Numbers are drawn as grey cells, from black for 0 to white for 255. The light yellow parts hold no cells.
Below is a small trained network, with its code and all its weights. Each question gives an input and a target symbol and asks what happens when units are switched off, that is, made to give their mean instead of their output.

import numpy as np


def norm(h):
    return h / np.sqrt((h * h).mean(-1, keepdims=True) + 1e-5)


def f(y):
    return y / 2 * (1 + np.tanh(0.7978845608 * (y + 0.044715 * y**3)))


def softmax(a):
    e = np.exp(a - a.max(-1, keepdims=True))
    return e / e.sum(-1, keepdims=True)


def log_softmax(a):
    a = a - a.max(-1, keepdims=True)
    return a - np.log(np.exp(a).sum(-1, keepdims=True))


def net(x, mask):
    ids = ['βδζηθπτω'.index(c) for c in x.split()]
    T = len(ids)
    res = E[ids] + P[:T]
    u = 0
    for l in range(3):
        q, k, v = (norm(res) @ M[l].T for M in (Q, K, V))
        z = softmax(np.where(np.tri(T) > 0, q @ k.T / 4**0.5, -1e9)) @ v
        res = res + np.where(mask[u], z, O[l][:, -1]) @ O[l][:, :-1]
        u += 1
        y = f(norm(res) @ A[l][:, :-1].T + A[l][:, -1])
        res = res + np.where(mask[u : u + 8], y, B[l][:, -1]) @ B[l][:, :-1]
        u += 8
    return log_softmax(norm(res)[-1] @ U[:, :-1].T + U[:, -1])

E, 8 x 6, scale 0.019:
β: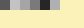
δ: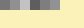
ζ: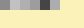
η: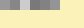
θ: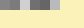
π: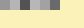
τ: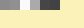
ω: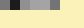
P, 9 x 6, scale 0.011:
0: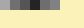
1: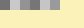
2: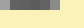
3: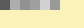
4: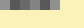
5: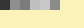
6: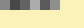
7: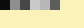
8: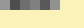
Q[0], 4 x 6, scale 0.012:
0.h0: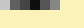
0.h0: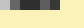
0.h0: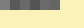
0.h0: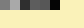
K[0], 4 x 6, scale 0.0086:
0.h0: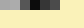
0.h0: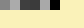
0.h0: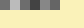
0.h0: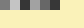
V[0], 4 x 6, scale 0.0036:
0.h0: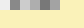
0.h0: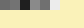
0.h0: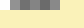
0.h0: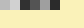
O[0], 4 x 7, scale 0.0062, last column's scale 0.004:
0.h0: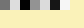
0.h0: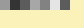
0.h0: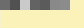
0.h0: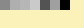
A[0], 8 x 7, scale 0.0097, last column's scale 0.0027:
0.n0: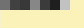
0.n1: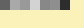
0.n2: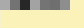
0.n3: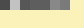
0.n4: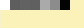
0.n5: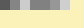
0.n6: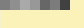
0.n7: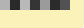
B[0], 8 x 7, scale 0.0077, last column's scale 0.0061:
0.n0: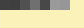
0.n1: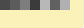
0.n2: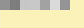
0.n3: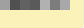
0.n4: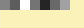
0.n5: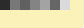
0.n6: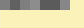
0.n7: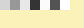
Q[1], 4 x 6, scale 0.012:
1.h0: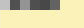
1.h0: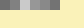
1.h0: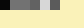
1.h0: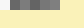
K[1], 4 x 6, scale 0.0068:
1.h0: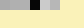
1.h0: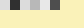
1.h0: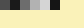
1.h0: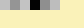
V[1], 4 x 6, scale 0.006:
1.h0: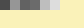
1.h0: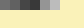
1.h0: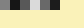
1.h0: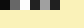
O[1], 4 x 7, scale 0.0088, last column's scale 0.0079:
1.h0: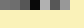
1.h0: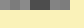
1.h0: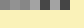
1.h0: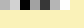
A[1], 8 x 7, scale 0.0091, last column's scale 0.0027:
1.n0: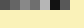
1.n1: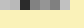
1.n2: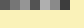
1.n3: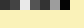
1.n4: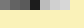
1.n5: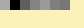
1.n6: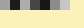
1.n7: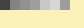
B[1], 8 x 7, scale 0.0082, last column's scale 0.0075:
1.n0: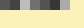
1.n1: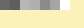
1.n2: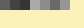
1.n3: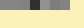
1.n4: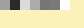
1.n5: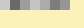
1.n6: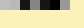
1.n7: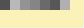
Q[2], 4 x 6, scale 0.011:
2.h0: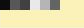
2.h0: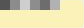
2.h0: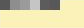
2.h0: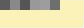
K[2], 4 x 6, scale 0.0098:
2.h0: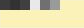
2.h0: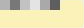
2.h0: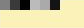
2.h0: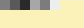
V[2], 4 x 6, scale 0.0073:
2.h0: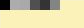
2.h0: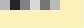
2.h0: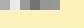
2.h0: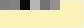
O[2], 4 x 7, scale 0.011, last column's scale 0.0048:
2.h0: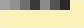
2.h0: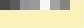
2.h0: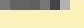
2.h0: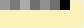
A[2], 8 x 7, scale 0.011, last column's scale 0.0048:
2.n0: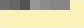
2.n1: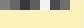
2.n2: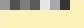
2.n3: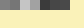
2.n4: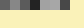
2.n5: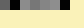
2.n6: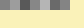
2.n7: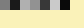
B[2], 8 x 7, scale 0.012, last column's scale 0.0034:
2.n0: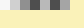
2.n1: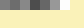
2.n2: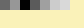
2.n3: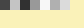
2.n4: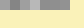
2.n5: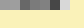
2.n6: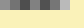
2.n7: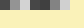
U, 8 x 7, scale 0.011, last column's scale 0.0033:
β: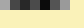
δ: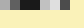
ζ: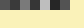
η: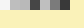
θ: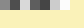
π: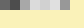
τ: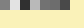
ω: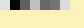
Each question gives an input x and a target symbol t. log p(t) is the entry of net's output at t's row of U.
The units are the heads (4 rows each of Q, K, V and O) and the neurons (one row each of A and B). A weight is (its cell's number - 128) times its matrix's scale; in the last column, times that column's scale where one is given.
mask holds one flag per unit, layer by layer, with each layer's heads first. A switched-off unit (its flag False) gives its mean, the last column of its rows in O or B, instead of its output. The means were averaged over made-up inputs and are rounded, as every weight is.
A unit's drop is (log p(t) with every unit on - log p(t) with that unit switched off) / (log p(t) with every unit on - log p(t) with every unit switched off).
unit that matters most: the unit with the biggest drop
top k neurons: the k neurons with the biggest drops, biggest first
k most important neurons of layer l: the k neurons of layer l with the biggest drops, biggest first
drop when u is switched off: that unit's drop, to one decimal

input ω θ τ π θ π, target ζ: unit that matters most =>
0.n7
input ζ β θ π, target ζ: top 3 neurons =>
(0.n7, 1.n0, 1.n7)
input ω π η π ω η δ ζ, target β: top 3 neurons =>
(0.n7, 0.n1, 0.n3)
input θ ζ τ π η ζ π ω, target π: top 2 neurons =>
(1.n5, 0.n2)
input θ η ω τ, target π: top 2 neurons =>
(0.n0, 1.n6)
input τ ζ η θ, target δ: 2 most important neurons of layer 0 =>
(0.n7, 0.n5)
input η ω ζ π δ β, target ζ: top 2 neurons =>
(0.n7, 0.n3)
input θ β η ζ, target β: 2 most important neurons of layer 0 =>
(0.n1, 0.n2)
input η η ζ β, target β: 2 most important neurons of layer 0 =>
(0.n7, 0.n5)
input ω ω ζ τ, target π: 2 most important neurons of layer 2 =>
(2.n5, 2.n2)
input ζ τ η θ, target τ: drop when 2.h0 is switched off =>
0.1
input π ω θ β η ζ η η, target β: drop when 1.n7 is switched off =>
0.0
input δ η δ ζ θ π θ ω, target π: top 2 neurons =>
(1.n5, 0.n5)
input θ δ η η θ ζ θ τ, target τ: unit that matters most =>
1.h0
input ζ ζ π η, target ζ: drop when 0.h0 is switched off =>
0.1
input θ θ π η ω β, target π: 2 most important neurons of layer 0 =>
(0.n0, 0.n3)
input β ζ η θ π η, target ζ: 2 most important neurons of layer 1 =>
(1.n0, 1.n7)
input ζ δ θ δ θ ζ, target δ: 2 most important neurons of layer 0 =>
(0.n3, 0.n1)
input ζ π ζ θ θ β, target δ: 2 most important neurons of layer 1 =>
(1.n6, 1.n4)
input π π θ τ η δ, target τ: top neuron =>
(0.n6)
